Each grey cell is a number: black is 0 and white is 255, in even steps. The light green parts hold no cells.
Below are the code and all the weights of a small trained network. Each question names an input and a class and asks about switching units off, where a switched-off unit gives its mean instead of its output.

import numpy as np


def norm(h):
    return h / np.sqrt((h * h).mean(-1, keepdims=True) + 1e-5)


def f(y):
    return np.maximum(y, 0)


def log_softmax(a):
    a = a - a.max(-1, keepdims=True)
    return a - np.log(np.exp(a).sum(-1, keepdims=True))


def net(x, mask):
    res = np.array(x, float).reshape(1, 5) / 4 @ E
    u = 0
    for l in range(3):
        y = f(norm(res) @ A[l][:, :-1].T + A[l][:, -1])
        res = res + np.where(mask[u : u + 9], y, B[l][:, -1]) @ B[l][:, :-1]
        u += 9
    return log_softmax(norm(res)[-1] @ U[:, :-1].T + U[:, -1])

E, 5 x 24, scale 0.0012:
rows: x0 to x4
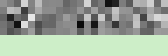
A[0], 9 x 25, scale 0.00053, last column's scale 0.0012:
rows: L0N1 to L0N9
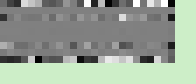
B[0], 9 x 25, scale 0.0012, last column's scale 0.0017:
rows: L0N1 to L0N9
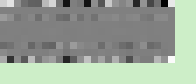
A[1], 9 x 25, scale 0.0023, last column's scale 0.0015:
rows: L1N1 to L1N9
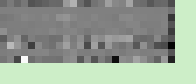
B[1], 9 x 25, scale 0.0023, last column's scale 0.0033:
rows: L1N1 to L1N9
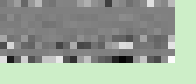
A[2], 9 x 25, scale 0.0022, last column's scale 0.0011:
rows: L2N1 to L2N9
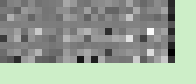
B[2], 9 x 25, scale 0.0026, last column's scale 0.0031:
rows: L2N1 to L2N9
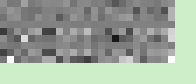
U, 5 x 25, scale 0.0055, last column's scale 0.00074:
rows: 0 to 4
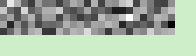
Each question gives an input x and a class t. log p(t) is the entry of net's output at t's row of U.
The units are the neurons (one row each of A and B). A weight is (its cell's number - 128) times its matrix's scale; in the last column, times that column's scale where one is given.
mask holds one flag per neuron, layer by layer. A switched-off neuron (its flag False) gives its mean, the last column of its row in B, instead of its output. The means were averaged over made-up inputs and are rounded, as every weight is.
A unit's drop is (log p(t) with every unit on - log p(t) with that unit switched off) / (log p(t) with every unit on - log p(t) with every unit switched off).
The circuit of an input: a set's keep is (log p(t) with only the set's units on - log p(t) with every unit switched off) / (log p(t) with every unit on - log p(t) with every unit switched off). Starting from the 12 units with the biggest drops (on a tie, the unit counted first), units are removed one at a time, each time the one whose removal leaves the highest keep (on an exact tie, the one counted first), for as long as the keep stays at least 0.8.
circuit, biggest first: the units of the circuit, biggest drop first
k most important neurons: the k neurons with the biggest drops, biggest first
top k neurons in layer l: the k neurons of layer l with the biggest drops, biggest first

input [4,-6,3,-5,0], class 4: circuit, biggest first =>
(L1N9)
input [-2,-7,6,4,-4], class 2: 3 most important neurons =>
(L2N9, L0N9, L2N6)
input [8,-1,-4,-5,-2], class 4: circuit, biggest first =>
(L2N5, L1N9)
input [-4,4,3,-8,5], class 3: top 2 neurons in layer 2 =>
(L2N9, L2N6)
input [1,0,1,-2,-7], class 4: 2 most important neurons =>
(L0N1, L2N5)
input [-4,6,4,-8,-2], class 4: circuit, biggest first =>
(L2N9, L2N5)
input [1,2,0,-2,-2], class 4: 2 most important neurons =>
(L0N1, L2N9)
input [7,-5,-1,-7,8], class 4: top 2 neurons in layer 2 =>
(L2N5, L2N6)
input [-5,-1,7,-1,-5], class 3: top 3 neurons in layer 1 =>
(L1N1, L1N6, L1N7)
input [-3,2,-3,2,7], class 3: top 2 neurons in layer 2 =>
(L2N9, L2N5)
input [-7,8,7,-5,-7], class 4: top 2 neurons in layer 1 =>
(L1N7, L1N9)
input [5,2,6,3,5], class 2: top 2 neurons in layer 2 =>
(L2N9, L2N6)
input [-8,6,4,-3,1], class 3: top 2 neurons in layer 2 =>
(L2N9, L2N6)
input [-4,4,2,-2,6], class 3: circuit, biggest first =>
(L2N9)
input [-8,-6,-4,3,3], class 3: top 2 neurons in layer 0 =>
(L0N9, L0N1)
